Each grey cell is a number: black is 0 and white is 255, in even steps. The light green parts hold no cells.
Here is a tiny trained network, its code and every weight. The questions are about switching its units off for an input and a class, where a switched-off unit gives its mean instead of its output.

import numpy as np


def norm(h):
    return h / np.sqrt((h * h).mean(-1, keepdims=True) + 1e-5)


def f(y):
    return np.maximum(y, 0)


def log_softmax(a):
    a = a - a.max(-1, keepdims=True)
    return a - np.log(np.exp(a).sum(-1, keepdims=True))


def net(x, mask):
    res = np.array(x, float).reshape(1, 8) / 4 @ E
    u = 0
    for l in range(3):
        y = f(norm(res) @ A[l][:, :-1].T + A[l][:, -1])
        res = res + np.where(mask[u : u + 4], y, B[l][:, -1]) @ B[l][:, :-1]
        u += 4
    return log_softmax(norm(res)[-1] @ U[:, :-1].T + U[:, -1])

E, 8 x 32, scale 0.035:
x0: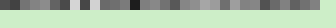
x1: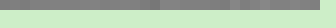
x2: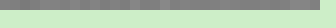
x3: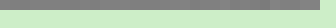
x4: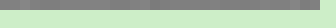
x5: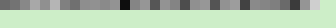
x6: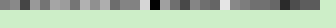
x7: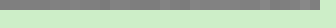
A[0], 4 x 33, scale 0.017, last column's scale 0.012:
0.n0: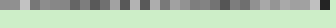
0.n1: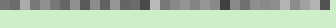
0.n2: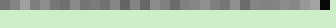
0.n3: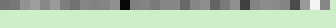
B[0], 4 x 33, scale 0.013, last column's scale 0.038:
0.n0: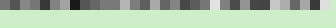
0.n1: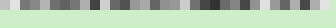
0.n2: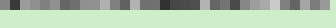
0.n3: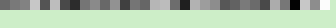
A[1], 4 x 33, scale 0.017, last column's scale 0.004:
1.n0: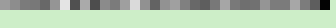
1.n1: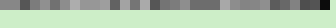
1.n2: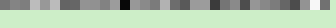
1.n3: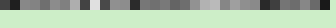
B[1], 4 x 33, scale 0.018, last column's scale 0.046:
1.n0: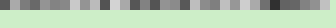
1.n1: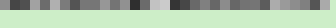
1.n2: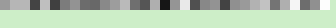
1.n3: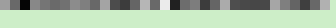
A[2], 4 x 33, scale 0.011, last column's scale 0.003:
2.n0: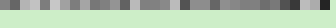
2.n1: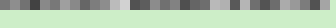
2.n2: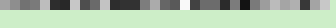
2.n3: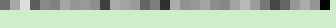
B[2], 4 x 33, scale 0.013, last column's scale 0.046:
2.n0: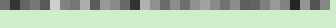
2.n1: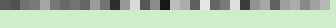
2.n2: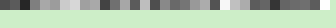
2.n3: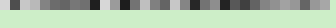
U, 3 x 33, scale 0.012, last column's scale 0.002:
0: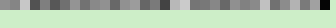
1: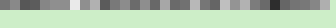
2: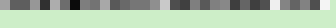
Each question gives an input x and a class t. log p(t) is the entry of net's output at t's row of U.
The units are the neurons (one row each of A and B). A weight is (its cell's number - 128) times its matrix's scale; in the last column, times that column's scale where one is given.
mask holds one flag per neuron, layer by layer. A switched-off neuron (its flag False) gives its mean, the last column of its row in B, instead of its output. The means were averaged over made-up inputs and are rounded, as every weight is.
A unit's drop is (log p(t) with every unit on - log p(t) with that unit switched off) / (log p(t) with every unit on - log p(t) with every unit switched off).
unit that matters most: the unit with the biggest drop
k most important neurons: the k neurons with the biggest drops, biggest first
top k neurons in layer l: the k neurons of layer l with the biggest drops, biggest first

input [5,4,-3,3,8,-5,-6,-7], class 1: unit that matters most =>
2.n2
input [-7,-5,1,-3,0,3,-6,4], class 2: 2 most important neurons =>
0.n0; 1.n2
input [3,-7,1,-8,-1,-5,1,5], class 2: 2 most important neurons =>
1.n2; 0.n1
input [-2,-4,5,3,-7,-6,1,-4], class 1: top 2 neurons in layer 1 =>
1.n2; 1.n0
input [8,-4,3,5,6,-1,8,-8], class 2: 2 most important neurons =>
0.n3; 0.n1
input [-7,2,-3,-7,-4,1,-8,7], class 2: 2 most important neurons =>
0.n0; 1.n2
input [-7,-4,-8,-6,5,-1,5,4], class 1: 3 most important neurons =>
0.n3; 1.n0; 1.n2
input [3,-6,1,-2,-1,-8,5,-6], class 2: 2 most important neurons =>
1.n2; 1.n1
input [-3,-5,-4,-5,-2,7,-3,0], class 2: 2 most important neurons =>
0.n0; 0.n3
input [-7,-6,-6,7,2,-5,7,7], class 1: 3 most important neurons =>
1.n0; 0.n3; 1.n2
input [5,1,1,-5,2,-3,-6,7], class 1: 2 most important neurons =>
2.n2; 1.n2
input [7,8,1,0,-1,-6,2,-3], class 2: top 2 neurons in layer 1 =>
1.n3; 1.n2
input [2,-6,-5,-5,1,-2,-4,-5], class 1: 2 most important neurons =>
1.n2; 0.n3
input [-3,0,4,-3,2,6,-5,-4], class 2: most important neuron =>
0.n0
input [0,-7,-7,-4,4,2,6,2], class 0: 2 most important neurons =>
1.n2; 0.n0
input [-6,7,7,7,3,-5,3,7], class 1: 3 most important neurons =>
0.n3; 1.n2; 1.n0
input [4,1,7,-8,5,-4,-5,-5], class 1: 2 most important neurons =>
2.n2; 1.n2
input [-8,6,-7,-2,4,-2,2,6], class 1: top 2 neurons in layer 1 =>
1.n0; 1.n2
